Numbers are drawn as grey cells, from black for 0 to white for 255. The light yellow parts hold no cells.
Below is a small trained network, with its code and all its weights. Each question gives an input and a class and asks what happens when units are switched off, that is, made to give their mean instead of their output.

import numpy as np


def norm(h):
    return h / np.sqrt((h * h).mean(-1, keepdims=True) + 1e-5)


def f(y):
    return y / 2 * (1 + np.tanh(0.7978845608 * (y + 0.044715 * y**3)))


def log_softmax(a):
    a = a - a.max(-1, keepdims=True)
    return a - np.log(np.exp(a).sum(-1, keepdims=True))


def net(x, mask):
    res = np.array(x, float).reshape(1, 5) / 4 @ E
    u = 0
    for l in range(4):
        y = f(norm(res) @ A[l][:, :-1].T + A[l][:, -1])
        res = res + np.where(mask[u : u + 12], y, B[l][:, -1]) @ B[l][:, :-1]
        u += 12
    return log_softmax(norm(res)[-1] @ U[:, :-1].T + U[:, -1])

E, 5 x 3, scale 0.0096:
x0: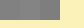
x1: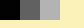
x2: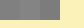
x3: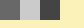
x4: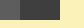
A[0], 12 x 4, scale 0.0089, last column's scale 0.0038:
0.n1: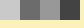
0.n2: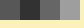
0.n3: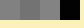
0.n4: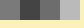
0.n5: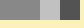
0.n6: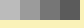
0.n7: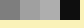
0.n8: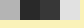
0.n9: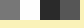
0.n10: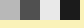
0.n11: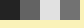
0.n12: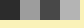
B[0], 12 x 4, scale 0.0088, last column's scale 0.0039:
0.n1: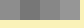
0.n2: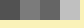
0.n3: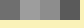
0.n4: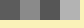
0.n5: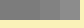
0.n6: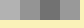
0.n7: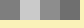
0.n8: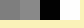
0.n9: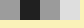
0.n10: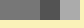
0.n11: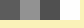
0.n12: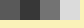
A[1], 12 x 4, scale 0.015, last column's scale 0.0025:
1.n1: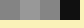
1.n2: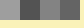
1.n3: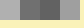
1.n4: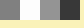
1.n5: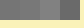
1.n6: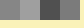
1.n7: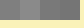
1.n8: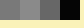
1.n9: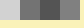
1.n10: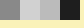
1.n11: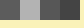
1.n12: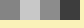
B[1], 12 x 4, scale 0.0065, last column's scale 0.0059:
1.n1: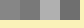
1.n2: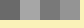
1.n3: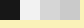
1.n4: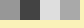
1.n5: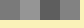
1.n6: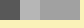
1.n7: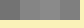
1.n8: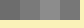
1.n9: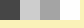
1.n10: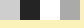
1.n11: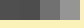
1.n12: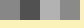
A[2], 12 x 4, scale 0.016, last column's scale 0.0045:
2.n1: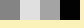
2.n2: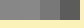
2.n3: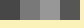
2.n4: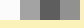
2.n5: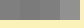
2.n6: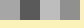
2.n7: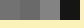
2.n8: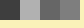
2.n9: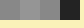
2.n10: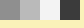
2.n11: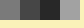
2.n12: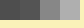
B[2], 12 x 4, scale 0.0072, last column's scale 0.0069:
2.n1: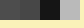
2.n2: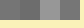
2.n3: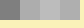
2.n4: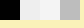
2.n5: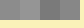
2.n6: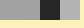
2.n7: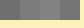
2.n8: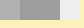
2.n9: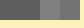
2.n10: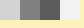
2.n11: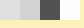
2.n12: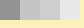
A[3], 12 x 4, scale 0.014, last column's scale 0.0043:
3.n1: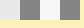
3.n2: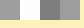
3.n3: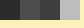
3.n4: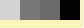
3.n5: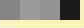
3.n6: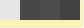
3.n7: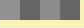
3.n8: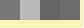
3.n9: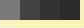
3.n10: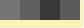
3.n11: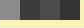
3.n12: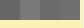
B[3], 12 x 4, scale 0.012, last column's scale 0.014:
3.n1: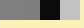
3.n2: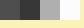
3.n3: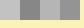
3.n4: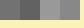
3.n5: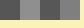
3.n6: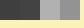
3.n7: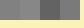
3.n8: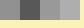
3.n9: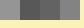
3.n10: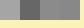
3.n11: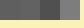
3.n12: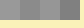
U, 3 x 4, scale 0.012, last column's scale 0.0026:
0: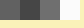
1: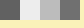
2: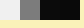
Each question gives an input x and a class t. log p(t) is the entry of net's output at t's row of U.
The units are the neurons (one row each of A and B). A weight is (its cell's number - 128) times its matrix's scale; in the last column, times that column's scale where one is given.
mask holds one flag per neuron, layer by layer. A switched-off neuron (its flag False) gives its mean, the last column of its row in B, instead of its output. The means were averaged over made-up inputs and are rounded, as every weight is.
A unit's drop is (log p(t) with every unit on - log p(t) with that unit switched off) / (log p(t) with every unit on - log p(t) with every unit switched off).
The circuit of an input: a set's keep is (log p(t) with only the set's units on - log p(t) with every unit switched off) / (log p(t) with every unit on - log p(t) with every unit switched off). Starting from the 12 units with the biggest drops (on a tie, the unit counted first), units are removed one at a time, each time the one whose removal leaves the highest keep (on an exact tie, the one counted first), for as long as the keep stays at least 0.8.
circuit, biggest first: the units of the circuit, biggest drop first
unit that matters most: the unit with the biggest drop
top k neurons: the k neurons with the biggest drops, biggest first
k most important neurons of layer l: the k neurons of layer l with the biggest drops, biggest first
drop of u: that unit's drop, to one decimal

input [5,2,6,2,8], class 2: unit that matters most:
3.n2
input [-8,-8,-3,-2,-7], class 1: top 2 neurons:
[2.n4; 3.n2]
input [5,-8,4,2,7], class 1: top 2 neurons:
[2.n4; 3.n1]
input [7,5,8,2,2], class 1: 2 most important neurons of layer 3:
[3.n1; 3.n3]
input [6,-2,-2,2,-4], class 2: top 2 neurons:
[0.n8; 0.n12]
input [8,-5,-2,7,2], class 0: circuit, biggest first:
[3.n2; 1.n3]
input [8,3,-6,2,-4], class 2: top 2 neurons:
[0.n8; 3.n1]
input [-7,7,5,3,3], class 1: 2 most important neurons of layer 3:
[3.n2; 3.n3]
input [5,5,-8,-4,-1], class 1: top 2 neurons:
[2.n10; 0.n8]
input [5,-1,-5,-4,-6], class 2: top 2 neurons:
[3.n1; 1.n10]
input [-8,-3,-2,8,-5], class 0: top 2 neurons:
[0.n9; 2.n1]
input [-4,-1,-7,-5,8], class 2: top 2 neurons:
[0.n8; 3.n2]
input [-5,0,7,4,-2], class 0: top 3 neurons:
[2.n6; 0.n9; 3.n2]
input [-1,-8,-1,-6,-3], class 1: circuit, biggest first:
[2.n4]
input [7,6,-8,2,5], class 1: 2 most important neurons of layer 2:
[2.n12; 2.n10]
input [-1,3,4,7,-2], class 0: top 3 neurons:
[3.n2; 1.n3; 0.n9]
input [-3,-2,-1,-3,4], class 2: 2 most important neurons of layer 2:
[2.n4; 2.n12]
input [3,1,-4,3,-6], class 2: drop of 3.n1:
0.2
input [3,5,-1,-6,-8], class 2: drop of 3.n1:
0.3
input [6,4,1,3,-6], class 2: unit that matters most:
3.n1
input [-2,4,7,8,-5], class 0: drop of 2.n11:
-0.3
